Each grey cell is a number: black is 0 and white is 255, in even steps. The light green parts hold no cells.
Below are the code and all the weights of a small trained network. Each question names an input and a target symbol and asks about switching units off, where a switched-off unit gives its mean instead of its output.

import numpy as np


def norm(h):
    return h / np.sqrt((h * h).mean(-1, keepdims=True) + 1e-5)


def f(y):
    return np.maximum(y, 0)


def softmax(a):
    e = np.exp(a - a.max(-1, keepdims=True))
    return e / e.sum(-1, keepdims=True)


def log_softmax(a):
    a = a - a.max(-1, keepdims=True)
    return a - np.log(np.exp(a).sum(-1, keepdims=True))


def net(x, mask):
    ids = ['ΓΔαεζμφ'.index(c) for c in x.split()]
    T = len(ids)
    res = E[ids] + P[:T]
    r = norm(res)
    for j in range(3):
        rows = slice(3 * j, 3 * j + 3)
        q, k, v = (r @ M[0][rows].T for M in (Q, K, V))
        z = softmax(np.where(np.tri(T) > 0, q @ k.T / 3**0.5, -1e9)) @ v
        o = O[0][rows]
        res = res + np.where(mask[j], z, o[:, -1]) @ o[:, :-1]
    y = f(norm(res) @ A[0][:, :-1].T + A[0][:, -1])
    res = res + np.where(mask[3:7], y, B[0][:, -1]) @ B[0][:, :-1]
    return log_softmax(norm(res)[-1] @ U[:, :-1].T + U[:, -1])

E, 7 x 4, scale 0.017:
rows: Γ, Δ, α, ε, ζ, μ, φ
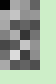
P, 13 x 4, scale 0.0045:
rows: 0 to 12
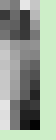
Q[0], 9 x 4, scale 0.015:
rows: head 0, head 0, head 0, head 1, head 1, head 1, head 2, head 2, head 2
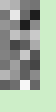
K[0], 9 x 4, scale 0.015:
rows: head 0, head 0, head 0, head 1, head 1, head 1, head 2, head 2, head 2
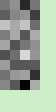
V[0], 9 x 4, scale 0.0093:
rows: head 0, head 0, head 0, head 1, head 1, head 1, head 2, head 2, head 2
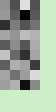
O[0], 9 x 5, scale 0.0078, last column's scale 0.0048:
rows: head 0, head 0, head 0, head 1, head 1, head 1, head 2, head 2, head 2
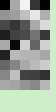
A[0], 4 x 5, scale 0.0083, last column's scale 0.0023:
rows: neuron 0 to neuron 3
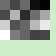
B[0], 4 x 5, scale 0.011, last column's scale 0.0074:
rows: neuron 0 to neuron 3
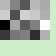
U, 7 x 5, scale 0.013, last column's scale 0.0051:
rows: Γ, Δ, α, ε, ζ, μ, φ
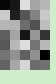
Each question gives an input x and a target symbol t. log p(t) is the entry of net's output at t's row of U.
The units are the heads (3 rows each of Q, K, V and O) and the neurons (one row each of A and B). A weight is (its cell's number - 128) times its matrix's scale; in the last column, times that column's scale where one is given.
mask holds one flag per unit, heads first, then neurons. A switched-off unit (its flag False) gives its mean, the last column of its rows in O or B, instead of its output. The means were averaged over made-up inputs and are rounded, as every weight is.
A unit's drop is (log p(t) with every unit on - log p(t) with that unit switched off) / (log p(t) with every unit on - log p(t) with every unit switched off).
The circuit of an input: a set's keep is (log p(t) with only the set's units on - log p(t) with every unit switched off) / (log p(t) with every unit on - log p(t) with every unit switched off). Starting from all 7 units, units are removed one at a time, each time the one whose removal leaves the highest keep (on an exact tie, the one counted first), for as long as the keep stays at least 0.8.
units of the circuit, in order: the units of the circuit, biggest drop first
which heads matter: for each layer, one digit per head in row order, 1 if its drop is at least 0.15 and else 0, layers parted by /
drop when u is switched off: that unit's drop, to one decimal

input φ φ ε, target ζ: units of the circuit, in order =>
(head 0)
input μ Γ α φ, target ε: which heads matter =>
010
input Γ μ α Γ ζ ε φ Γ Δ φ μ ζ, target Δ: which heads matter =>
110
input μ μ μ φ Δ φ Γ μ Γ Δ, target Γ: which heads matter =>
011
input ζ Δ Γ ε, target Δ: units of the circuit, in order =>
(head 2; neuron 1; head 0; neuron 2)
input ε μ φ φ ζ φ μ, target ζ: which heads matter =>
110
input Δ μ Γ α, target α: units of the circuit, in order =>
(head 0; head 1)
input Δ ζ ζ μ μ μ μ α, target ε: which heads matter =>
000
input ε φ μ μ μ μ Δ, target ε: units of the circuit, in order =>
(neuron 2; neuron 1)
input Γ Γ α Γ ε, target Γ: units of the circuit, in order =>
(head 2; head 0)
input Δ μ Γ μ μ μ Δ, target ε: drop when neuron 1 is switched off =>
0.2
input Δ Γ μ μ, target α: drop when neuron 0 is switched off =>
0.1
